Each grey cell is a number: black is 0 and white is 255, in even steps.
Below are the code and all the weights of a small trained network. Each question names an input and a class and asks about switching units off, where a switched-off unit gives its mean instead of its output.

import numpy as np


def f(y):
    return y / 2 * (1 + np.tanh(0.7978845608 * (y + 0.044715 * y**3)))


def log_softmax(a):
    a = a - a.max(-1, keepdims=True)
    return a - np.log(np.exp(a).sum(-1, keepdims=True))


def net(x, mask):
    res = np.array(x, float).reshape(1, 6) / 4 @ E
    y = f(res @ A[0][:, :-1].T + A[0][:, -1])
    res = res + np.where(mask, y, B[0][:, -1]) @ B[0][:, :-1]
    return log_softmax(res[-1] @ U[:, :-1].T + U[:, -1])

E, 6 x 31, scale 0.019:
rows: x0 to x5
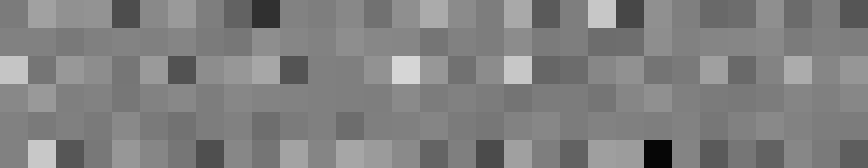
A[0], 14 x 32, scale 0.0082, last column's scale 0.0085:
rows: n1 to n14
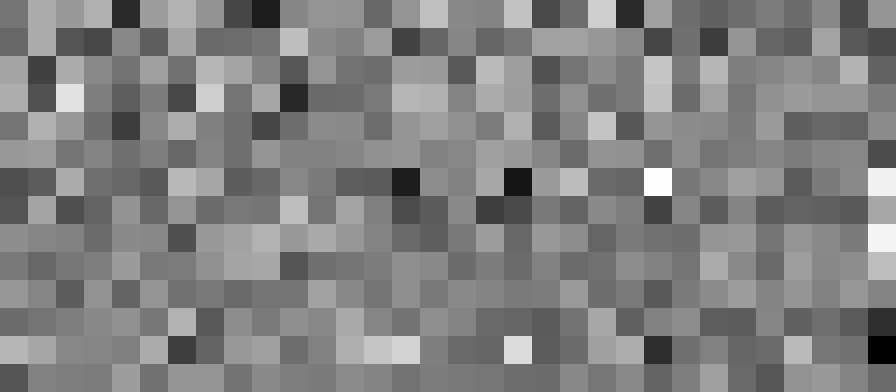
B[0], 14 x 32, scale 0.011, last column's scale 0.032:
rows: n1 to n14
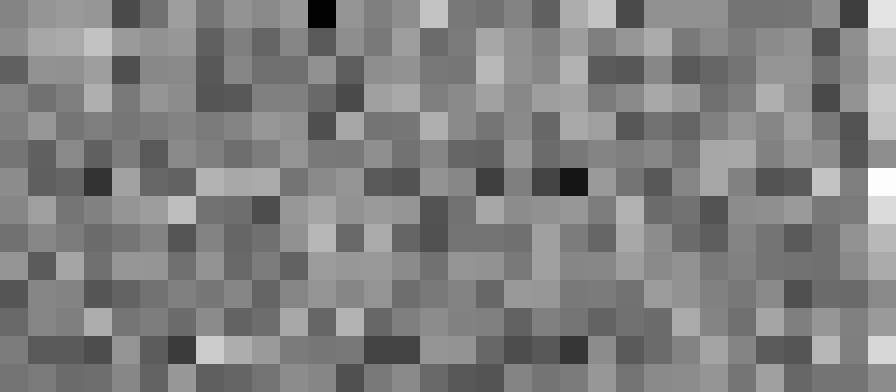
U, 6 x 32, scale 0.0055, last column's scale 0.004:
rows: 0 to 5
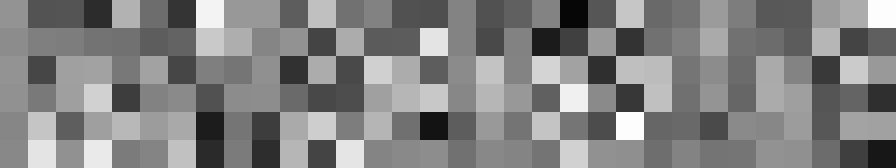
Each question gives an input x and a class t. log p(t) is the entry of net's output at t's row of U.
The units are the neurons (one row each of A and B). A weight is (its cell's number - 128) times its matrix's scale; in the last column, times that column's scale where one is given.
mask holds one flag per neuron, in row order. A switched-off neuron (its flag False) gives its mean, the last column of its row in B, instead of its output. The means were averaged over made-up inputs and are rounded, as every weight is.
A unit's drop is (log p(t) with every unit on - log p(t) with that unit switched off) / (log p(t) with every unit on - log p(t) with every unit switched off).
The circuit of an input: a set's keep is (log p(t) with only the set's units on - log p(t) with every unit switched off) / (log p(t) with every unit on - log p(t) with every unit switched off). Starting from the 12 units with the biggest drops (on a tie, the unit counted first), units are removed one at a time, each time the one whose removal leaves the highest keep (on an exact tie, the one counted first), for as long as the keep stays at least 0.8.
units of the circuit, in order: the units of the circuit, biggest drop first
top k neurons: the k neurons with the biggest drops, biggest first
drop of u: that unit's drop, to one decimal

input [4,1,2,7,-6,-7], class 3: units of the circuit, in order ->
n4
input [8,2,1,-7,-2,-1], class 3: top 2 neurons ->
n7, n13
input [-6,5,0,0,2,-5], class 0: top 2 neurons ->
n7, n2
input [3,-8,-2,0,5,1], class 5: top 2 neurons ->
n13, n7
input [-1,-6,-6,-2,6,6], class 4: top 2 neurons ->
n1, n8
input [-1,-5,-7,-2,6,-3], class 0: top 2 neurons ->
n1, n7
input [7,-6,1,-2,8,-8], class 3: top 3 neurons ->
n4, n3, n13
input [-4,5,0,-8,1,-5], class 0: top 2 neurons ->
n7, n2
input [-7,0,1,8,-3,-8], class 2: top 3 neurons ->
n4, n3, n13
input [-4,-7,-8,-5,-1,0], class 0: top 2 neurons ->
n7, n4
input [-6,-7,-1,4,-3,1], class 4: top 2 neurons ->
n7, n13
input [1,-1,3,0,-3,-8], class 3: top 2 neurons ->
n4, n3
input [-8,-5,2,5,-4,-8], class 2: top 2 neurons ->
n4, n3
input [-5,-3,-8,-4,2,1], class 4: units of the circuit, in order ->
n8
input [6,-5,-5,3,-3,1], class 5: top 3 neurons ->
n13, n8, n2
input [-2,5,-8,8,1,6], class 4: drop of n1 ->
0.1
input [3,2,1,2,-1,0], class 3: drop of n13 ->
0.8
